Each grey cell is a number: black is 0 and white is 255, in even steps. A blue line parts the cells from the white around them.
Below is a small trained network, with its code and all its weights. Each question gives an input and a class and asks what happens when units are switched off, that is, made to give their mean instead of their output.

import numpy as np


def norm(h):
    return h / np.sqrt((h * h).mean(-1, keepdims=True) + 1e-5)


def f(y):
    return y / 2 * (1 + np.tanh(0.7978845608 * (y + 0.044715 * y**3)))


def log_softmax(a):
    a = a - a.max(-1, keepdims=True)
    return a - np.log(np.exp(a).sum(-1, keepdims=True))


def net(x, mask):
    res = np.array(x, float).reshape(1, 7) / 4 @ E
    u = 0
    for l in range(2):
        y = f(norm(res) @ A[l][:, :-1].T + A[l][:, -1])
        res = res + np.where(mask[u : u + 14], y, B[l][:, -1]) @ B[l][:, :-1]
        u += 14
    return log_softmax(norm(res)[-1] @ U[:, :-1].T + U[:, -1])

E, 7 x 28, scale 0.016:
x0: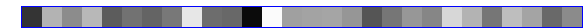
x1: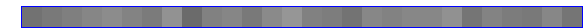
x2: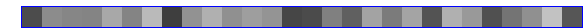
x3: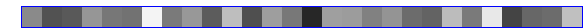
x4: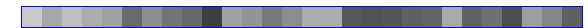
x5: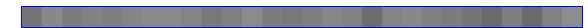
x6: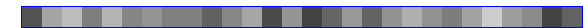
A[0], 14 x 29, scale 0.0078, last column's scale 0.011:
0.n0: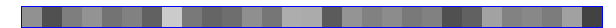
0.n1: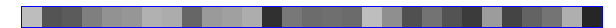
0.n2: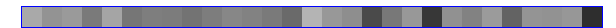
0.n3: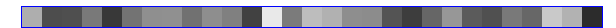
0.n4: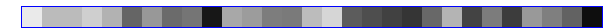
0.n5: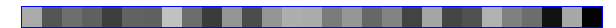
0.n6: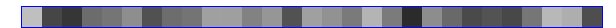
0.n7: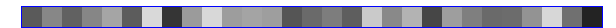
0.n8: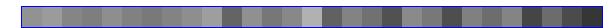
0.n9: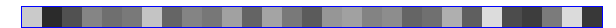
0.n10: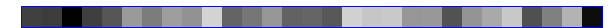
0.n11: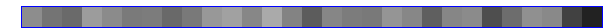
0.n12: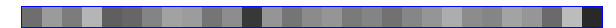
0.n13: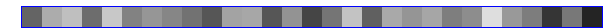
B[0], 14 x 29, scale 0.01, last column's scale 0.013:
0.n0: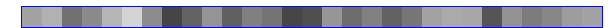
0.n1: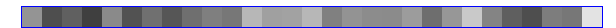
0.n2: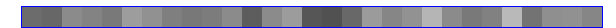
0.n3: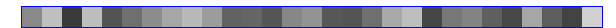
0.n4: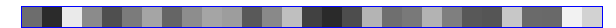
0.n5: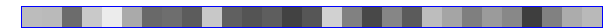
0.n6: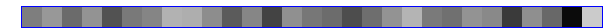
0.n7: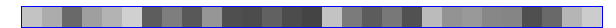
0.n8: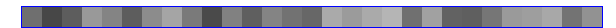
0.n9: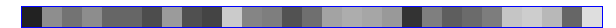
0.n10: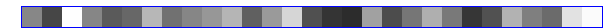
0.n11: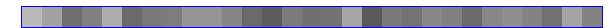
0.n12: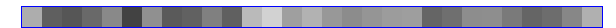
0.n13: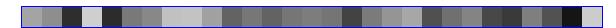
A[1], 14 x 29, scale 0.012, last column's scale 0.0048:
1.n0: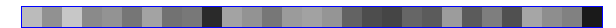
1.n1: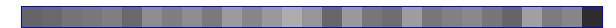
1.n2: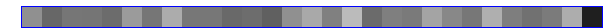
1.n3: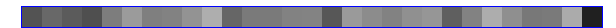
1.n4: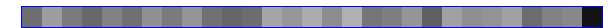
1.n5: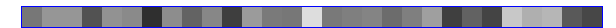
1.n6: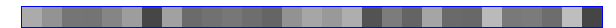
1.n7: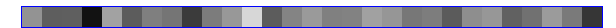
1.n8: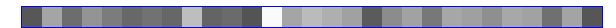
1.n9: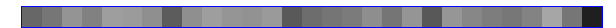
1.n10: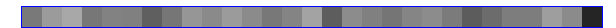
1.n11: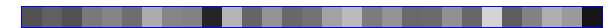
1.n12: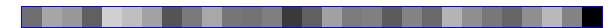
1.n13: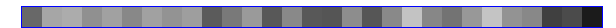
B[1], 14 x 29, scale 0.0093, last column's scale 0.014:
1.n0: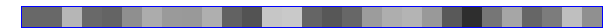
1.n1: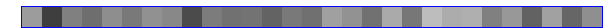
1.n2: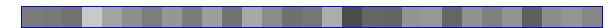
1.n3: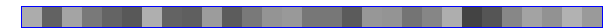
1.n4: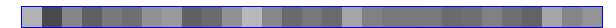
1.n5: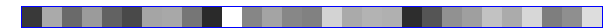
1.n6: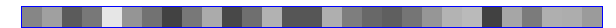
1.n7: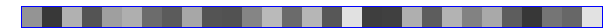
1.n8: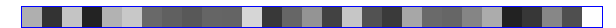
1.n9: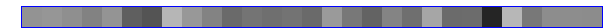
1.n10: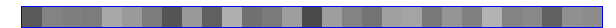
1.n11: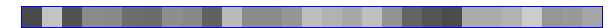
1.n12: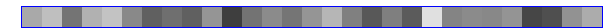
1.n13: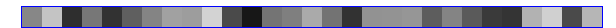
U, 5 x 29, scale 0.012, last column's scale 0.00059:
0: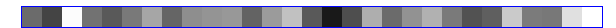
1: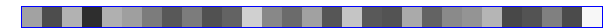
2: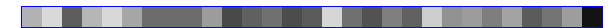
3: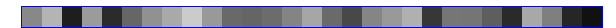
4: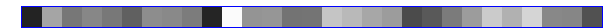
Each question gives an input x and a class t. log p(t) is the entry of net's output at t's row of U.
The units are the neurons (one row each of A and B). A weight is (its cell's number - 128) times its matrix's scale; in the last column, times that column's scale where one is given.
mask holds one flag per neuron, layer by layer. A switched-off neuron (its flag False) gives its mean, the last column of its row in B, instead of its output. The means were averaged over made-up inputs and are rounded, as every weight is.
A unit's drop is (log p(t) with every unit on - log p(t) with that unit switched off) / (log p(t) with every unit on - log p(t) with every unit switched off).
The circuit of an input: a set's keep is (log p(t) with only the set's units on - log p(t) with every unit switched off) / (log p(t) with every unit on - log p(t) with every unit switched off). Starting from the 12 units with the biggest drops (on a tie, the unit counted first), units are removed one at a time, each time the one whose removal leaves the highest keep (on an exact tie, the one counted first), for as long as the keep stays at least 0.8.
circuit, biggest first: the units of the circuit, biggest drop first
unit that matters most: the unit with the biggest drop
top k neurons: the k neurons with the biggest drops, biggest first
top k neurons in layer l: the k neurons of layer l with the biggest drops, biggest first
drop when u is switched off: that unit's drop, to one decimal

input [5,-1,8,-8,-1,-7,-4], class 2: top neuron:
1.n12
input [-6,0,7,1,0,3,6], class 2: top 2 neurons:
0.n7, 1.n12
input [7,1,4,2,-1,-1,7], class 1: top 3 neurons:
1.n8, 0.n6, 0.n12
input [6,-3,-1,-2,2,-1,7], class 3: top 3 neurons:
1.n13, 0.n13, 0.n1
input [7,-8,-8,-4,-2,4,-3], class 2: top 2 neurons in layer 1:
1.n6, 1.n7
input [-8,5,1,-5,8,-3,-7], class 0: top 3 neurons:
0.n4, 1.n8, 1.n0
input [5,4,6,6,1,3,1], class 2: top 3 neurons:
0.n7, 1.n12, 1.n5
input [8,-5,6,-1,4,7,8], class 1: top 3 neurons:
1.n8, 0.n6, 0.n3
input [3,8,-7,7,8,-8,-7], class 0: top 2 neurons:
0.n4, 0.n7
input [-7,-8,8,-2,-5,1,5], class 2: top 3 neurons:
0.n7, 1.n12, 1.n8
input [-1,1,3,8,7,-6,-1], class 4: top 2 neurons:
0.n9, 0.n10
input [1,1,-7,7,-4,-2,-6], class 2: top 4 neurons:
0.n5, 1.n5, 0.n0, 1.n6
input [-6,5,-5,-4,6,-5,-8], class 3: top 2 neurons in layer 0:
0.n6, 0.n10
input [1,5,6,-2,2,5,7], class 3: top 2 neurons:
0.n13, 1.n13
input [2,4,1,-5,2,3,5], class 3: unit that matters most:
1.n13
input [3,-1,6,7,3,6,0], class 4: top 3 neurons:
0.n9, 1.n11, 0.n5
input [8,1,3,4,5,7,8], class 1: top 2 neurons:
1.n8, 0.n12
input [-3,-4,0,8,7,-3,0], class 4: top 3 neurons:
0.n9, 1.n11, 0.n10
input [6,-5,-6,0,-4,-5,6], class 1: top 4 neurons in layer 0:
0.n12, 0.n7, 0.n6, 0.n3
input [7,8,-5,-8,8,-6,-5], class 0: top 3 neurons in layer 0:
0.n4, 0.n9, 0.n1
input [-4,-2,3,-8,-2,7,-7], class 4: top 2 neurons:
1.n5, 0.n13
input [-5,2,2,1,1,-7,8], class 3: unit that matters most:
0.n13
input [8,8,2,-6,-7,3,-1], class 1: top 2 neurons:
1.n8, 0.n4
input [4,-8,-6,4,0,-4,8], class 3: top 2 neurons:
0.n13, 1.n13
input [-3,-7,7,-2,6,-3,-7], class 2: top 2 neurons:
0.n7, 0.n10
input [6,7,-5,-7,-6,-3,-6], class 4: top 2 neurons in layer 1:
1.n5, 1.n7
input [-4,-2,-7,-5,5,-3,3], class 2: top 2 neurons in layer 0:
0.n10, 0.n5
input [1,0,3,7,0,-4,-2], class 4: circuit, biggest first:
0.n9
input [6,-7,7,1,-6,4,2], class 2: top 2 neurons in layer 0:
0.n7, 0.n4
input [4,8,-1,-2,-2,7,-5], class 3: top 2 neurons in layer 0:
0.n3, 0.n1
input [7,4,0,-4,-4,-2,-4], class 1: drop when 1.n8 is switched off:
0.8
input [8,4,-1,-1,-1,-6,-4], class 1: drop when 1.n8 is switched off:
0.5
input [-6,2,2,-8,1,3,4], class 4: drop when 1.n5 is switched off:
1.2
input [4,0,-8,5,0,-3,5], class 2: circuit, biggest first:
0.n5
